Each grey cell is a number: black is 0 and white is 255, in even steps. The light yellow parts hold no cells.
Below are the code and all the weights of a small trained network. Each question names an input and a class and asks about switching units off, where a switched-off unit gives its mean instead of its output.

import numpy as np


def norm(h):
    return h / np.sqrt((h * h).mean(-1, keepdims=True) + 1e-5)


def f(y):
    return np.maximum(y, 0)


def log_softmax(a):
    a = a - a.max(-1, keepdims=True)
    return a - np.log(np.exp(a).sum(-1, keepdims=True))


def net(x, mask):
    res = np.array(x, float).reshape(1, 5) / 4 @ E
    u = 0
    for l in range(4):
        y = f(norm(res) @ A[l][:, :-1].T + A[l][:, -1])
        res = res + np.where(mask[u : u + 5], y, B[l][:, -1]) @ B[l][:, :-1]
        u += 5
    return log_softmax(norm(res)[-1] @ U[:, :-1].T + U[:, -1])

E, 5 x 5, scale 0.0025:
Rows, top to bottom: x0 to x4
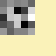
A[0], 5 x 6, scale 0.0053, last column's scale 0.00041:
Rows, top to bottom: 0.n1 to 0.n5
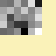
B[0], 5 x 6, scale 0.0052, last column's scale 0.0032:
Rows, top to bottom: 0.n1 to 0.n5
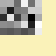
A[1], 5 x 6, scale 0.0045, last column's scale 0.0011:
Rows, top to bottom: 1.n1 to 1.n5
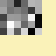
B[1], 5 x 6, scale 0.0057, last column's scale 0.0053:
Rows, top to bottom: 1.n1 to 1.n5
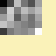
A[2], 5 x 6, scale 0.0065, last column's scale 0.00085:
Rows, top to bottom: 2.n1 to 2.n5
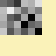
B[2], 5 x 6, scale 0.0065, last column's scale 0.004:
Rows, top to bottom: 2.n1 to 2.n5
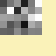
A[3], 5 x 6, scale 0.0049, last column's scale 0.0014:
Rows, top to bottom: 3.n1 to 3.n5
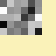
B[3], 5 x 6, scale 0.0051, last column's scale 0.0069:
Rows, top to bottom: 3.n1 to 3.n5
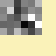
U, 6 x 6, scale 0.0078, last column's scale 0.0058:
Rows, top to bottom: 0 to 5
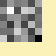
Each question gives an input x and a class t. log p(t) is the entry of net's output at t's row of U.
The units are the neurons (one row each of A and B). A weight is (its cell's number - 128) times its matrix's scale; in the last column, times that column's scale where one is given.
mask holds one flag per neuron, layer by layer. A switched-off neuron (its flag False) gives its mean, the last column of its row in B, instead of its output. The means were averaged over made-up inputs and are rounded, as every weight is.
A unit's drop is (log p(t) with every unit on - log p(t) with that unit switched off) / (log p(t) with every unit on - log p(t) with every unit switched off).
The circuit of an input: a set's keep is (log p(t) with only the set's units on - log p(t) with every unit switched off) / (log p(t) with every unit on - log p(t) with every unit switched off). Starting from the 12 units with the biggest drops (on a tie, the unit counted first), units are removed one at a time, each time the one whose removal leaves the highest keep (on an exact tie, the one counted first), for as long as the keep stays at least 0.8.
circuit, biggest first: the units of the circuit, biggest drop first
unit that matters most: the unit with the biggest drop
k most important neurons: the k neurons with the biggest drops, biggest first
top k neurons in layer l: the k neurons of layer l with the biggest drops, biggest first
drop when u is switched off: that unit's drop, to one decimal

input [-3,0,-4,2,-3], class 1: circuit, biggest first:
2.n3
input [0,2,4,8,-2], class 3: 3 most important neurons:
0.n5; 2.n4; 0.n4
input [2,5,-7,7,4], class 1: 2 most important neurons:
0.n4; 2.n1
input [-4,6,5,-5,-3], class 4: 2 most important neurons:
1.n1; 2.n1
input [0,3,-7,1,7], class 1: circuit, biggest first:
0.n4; 2.n3
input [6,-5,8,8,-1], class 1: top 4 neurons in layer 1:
1.n4; 1.n1; 1.n5; 1.n3
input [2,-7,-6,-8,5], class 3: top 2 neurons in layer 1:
1.n3; 1.n5
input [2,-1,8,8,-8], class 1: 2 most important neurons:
1.n4; 2.n2
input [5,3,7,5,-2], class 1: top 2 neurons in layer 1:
1.n4; 1.n3
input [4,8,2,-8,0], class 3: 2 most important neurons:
1.n1; 2.n1
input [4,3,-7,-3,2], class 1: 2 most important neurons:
0.n4; 2.n3
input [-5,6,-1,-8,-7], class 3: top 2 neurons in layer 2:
2.n1; 2.n2
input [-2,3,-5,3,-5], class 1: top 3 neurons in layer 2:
2.n1; 2.n3; 2.n4
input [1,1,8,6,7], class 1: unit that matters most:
0.n1
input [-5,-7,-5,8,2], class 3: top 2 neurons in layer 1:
1.n1; 1.n5
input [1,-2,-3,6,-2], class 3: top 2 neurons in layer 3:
3.n3; 3.n4
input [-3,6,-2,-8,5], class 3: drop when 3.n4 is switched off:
-0.1
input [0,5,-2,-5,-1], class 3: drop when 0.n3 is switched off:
0.2
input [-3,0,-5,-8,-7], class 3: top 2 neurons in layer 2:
2.n1; 2.n3
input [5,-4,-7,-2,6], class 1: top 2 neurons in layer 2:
2.n3; 2.n1
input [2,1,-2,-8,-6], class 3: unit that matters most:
0.n2
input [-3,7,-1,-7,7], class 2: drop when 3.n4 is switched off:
0.1
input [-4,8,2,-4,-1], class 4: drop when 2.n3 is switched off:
0.1
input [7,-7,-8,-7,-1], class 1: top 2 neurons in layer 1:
1.n1; 1.n2
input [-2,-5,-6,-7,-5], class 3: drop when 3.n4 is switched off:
0.0
